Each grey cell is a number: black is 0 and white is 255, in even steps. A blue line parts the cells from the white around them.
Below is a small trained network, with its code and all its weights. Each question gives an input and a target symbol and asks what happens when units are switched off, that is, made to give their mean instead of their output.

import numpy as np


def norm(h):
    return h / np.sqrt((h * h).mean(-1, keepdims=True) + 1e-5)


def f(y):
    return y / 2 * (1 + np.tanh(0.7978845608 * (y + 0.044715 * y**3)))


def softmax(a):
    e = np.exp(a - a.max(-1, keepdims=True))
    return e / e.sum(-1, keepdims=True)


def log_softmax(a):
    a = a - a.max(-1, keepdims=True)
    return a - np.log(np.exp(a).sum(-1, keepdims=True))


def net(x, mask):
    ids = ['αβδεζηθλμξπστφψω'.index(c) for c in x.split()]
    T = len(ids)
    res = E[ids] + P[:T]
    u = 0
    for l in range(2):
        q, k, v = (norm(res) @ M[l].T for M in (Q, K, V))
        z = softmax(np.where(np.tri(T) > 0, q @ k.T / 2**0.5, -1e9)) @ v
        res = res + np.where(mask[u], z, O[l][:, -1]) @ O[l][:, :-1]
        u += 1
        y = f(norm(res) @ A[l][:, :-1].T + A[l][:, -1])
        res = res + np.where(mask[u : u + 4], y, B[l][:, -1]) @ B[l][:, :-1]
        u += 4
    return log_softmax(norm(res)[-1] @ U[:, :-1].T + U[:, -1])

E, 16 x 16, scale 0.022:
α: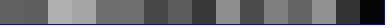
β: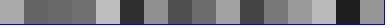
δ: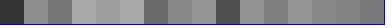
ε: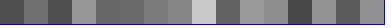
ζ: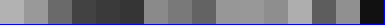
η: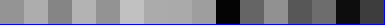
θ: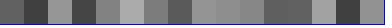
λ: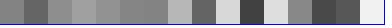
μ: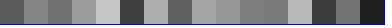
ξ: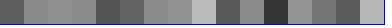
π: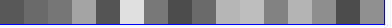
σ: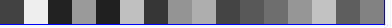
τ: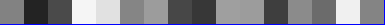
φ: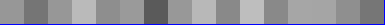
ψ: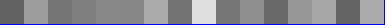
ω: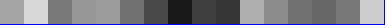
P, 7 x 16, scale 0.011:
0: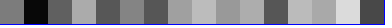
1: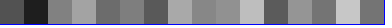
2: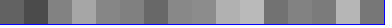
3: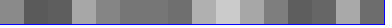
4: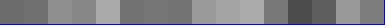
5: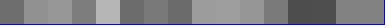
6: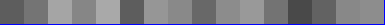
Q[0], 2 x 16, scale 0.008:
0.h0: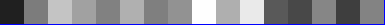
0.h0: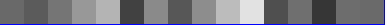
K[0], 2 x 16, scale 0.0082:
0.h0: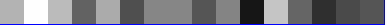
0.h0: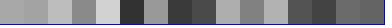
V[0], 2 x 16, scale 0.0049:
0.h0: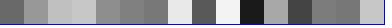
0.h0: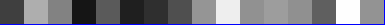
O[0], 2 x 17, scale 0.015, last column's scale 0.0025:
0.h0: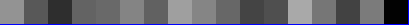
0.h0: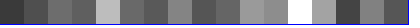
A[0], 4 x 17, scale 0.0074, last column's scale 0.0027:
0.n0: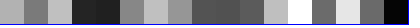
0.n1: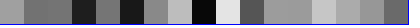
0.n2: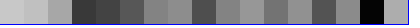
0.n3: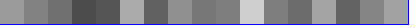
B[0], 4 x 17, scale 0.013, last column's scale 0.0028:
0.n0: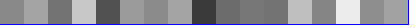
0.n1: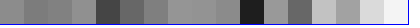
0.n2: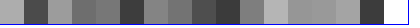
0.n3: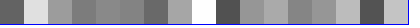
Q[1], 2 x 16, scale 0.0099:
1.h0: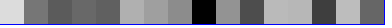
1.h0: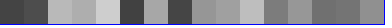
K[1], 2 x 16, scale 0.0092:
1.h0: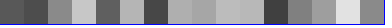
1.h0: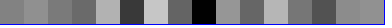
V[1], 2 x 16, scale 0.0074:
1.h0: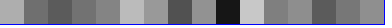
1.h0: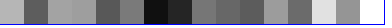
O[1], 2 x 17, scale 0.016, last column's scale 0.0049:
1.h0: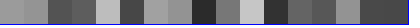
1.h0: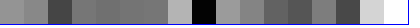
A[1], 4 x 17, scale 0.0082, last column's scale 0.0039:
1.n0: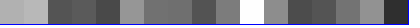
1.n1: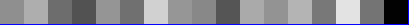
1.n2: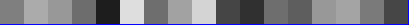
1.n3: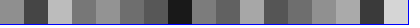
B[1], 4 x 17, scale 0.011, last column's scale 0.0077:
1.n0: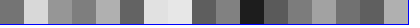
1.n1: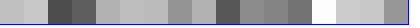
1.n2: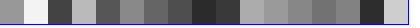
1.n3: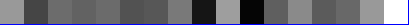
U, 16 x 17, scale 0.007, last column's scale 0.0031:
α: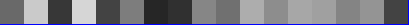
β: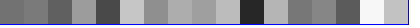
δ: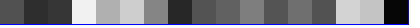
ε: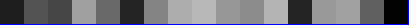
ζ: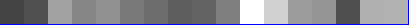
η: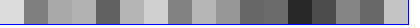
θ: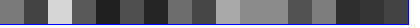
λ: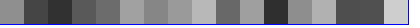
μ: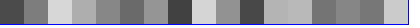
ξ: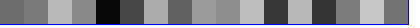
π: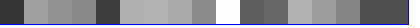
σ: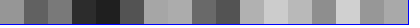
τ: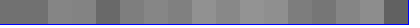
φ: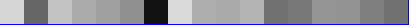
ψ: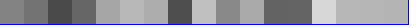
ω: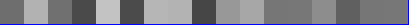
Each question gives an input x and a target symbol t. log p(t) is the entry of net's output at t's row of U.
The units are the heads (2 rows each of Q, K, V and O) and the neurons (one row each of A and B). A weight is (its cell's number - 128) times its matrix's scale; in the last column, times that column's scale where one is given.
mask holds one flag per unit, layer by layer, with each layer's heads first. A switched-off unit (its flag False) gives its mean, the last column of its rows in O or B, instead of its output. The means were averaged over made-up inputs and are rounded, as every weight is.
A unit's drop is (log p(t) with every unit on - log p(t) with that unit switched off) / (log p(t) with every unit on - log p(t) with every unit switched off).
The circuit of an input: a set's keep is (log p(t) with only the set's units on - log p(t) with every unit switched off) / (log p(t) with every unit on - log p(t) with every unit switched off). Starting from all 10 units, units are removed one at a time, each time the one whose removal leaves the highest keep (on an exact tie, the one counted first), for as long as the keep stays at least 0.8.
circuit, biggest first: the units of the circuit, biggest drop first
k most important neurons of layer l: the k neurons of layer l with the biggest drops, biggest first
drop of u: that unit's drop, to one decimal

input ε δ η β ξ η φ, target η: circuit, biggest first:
(0.h0)
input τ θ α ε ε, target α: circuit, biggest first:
(1.n2, 1.h0)
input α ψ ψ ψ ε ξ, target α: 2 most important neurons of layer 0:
(0.n2, 0.n1)
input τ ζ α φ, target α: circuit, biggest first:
(1.n2, 1.h0, 0.h0)
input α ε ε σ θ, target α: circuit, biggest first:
(1.n2, 0.n3)
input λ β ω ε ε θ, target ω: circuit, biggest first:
(0.n1, 1.h0)
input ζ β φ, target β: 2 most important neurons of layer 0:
(0.n0, 0.n1)
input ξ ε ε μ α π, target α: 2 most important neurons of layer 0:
(0.n2, 0.n3)
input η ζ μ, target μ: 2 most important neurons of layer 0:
(0.n0, 0.n3)
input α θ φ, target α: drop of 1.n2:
0.8
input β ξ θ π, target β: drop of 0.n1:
0.1
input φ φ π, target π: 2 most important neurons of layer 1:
(1.n0, 1.n2)
